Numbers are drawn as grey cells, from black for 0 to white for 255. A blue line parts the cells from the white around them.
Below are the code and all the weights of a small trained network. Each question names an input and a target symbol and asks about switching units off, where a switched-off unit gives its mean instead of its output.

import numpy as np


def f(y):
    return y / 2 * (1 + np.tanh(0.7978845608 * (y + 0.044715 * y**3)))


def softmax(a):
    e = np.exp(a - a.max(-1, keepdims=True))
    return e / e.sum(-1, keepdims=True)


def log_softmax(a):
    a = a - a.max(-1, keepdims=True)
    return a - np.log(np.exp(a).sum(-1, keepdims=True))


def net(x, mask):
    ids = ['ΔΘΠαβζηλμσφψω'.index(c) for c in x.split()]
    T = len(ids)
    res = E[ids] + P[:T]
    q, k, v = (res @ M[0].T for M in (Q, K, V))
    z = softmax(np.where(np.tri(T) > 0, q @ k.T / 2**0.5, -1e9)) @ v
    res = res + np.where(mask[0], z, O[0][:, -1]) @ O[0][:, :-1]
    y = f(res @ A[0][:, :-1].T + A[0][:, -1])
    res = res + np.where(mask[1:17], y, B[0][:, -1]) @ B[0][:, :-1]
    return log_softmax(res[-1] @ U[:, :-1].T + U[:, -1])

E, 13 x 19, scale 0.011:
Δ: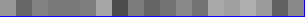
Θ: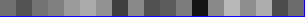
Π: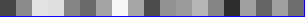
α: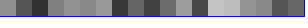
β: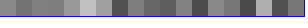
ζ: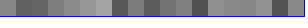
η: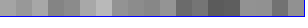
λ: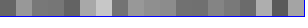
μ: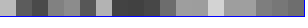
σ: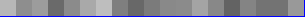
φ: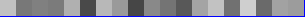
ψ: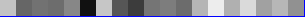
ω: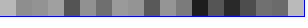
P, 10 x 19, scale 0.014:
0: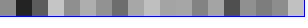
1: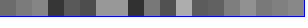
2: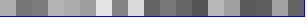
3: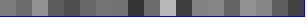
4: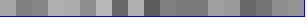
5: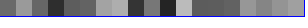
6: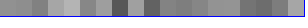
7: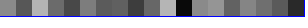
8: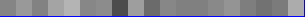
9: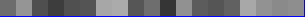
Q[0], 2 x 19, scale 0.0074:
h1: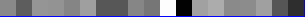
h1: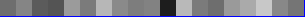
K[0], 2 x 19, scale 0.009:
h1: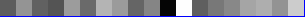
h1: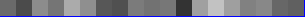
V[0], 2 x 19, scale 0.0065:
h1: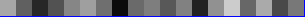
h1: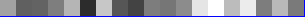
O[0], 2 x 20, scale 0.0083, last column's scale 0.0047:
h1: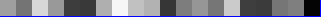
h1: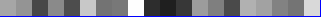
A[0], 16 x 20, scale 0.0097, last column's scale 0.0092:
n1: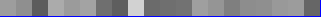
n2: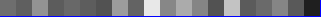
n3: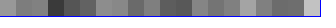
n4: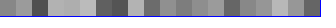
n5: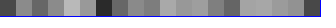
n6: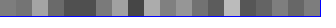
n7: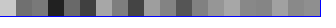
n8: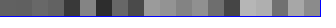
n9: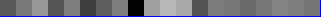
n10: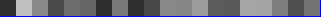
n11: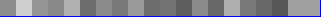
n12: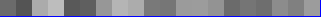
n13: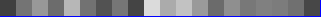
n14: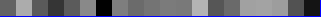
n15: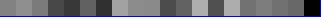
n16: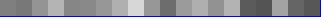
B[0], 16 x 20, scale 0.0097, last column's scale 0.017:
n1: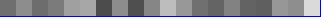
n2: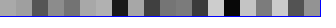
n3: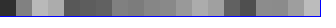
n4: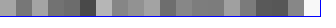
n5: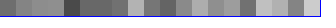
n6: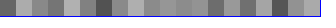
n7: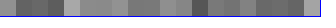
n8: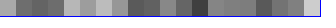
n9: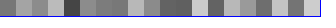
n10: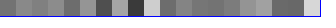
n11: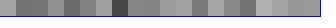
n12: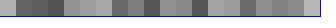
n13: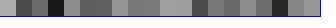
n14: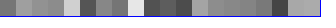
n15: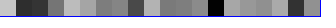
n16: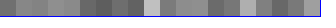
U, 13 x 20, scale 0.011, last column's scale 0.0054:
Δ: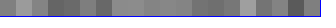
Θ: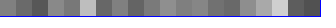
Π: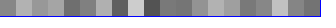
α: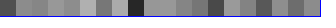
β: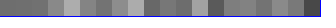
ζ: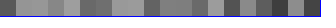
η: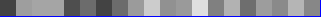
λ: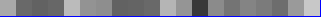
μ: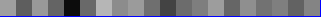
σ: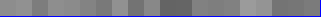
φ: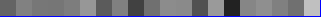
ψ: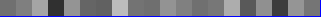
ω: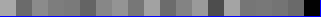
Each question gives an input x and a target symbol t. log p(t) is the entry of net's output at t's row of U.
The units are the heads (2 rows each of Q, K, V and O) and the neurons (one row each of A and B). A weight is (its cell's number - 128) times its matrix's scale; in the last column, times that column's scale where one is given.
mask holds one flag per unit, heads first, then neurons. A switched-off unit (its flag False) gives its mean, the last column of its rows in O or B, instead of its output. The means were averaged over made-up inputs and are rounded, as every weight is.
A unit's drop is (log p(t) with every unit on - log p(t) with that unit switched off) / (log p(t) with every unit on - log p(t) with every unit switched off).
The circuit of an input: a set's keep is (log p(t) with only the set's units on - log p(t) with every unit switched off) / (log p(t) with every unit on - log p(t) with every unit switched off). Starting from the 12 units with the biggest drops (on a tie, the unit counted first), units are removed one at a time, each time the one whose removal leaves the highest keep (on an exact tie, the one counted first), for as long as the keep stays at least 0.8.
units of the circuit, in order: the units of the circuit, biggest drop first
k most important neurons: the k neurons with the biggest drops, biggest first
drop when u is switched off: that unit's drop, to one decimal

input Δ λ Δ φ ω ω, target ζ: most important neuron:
n14
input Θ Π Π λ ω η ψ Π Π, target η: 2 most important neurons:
n5, n8
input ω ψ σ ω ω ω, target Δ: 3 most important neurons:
n9, n13, n2
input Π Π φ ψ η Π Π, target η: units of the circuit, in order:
n5, h1, n10
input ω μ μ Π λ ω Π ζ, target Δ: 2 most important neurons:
n9, n13
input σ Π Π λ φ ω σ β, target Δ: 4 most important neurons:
n9, n13, n2, n6
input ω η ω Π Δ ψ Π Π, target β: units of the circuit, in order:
h1, n1, n14
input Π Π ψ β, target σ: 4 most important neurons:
n8, n10, n14, n5
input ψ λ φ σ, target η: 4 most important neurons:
n8, n3, n9, n6
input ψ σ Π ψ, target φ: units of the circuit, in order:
n4, n3, n7
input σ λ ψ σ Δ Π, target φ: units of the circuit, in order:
n4, n9
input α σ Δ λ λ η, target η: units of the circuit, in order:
h1, n8
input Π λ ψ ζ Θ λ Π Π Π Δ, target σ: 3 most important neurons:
n8, n10, n14
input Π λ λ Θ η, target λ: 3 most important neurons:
n9, n5, n3
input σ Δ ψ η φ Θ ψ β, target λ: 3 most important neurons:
n2, n12, n9
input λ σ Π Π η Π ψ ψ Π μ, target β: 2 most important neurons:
n1, n15
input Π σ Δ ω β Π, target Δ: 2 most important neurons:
n9, n13
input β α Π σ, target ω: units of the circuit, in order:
h1, n15
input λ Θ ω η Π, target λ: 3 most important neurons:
n9, n5, n12
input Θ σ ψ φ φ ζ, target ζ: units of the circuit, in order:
h1, n14, n3, n9
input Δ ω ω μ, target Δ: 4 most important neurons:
n9, n13, n2, n7
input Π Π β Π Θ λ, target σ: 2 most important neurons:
n8, n10
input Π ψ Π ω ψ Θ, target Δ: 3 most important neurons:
n9, n13, n2
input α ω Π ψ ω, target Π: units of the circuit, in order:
n10
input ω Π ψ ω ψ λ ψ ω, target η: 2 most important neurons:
n9, n6
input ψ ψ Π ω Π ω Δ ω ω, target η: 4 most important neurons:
n9, n8, n12, n2
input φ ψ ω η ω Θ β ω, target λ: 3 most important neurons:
n2, n12, n15
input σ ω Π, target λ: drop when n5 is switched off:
0.3
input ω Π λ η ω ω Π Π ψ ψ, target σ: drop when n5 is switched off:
0.3
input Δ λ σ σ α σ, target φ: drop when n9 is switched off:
0.4
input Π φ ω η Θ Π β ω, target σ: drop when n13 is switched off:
0.0
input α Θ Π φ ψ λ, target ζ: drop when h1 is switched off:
1.1
